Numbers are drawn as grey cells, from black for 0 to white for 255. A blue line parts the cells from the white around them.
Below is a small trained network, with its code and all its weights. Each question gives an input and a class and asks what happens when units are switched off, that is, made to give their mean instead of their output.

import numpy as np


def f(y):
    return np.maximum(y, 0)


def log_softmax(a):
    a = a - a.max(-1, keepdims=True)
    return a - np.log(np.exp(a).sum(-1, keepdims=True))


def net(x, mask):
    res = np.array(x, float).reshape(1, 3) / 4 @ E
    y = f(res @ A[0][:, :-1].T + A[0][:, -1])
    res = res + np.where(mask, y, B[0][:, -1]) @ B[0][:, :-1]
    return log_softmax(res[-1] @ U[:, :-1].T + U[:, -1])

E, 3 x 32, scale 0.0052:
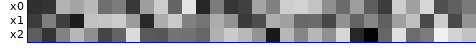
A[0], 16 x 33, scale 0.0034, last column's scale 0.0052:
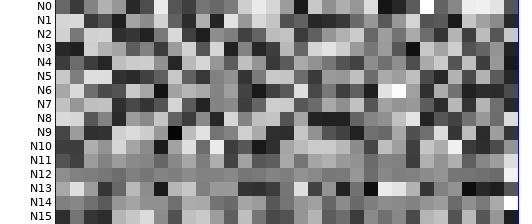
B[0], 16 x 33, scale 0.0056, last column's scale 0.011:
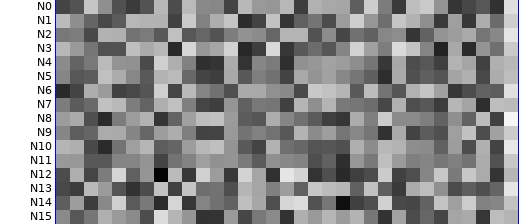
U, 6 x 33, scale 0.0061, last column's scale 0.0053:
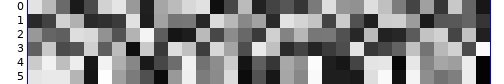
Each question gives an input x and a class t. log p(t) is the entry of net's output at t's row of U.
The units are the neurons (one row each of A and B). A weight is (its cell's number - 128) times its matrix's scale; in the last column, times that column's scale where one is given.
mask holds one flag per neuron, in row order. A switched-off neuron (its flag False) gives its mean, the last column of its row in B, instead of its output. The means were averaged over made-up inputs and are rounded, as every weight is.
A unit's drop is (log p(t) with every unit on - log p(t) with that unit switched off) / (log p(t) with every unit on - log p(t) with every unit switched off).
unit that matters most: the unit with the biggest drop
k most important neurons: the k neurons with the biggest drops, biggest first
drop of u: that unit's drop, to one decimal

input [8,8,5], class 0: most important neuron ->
(N3)
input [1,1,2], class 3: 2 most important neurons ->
(N13; N6)
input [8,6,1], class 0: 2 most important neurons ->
(N3; N10)
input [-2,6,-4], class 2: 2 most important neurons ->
(N9; N0)
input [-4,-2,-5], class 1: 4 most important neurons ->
(N13; N6; N10; N3)
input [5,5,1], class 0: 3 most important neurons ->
(N10; N3; N2)
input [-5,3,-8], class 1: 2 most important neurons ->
(N6; N13)
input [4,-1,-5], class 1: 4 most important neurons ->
(N13; N6; N8; N1)
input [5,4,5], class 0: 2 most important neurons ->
(N3; N13)
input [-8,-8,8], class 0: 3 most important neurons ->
(N1; N8; N13)
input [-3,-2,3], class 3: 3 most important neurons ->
(N3; N13; N6)
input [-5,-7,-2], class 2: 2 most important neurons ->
(N5; N7)
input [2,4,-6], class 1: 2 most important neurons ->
(N6; N13)
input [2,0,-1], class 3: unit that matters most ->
N1
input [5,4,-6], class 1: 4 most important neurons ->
(N13; N6; N8; N1)
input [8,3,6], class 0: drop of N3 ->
0.4
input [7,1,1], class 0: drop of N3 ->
0.2
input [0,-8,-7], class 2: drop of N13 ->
-0.1
